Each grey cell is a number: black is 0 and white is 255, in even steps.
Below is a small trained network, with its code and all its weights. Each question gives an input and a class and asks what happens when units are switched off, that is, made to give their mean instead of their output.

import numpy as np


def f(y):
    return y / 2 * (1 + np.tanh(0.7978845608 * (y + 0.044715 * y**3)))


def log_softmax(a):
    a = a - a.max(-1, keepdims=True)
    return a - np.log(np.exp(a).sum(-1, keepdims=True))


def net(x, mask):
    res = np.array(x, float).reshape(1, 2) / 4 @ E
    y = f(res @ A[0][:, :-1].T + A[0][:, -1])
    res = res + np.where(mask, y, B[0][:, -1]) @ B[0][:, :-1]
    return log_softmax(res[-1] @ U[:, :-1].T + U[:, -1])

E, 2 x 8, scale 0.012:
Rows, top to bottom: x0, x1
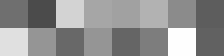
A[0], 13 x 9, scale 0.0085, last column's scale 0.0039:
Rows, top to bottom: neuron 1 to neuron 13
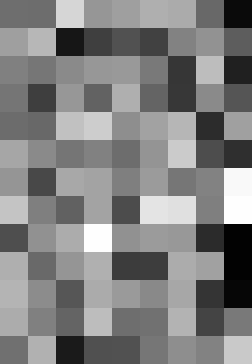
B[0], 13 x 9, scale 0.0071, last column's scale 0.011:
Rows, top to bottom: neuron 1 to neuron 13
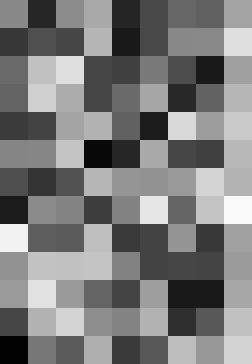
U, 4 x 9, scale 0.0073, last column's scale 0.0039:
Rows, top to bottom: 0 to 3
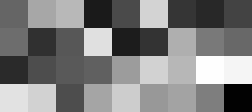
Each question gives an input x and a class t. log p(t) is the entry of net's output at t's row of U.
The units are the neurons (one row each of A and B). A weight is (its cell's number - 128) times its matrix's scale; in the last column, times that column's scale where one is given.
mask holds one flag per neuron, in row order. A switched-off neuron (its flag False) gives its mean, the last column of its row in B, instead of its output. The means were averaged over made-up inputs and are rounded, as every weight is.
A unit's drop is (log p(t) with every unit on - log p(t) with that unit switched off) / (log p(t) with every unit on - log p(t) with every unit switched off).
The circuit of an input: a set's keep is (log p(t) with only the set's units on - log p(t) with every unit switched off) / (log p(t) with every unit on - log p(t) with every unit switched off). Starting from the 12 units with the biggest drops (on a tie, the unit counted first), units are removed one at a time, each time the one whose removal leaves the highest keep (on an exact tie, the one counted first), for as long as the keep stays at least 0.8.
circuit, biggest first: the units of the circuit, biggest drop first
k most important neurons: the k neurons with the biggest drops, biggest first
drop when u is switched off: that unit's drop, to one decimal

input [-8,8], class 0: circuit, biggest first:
(neuron 6)
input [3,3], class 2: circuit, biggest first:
(neuron 8; neuron 3)
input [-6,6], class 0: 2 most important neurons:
(neuron 8; neuron 6)
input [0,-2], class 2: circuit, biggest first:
(neuron 11; neuron 9)
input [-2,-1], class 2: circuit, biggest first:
(neuron 9; neuron 11)
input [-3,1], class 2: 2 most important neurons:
(neuron 9; neuron 5)
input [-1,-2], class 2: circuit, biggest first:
(neuron 11; neuron 9)
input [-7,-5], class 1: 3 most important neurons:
(neuron 8; neuron 2; neuron 13)
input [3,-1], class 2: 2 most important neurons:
(neuron 2; neuron 10)
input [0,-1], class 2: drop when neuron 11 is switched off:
0.2
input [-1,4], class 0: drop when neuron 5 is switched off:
0.1
